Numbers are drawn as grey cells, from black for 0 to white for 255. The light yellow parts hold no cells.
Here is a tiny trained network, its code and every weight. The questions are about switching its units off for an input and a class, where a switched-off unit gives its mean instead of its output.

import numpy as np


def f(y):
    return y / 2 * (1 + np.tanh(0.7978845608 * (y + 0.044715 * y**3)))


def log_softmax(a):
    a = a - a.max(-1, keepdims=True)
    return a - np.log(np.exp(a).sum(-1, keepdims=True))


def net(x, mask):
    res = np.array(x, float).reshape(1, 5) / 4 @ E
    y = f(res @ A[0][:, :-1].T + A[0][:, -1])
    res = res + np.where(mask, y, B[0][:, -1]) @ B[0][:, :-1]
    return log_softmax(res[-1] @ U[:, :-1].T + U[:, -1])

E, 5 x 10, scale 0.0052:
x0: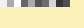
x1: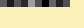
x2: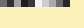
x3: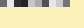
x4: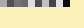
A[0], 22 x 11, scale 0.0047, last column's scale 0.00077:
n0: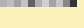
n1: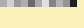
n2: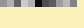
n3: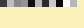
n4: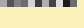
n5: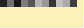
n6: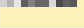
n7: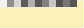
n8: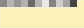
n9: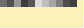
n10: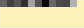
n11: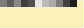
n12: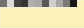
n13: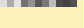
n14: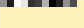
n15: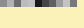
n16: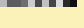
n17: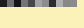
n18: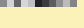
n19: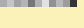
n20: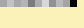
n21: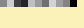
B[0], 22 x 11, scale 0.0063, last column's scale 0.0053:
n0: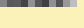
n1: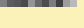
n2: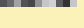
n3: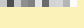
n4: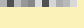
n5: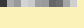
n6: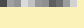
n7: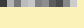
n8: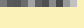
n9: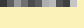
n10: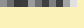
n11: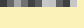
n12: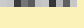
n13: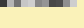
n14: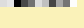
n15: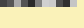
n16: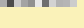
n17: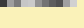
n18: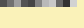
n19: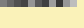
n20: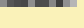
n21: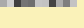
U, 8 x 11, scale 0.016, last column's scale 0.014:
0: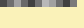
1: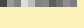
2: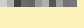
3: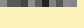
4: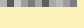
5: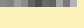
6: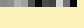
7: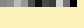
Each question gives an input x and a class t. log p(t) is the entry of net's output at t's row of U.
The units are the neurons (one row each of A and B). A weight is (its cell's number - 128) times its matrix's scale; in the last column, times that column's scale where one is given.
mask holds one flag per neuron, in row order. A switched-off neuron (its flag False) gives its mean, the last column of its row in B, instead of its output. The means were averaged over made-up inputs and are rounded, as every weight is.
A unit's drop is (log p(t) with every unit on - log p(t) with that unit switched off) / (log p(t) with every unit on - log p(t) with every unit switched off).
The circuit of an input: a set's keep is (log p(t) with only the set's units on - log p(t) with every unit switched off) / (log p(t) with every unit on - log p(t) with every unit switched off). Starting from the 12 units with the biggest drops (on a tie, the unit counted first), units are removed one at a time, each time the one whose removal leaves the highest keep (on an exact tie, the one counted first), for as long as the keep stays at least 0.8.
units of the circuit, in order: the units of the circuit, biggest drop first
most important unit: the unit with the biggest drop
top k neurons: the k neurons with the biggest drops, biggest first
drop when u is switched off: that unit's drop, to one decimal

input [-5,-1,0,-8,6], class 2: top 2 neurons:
(n14, n3)
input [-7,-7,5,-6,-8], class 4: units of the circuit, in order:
(n3)
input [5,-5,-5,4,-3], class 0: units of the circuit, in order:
(n18, n15)
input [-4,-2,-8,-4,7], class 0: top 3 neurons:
(n15, n2, n18)
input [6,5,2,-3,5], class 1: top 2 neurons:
(n13, n7)
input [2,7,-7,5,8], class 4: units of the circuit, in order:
(n4, n16)
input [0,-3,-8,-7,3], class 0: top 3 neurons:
(n15, n2, n18)
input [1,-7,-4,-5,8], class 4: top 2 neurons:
(n16, n4)
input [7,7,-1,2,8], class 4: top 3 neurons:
(n4, n16, n17)
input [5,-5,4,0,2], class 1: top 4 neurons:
(n13, n6, n7, n10)
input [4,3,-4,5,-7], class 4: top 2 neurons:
(n3, n14)
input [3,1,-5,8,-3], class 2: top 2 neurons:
(n12, n21)
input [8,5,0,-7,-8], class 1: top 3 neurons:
(n13, n6, n7)
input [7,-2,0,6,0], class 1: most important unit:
n6
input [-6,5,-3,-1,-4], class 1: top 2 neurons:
(n5, n17)
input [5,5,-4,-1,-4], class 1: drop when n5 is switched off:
-0.2
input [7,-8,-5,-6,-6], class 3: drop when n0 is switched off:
0.3
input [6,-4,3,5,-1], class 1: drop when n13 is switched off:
0.2
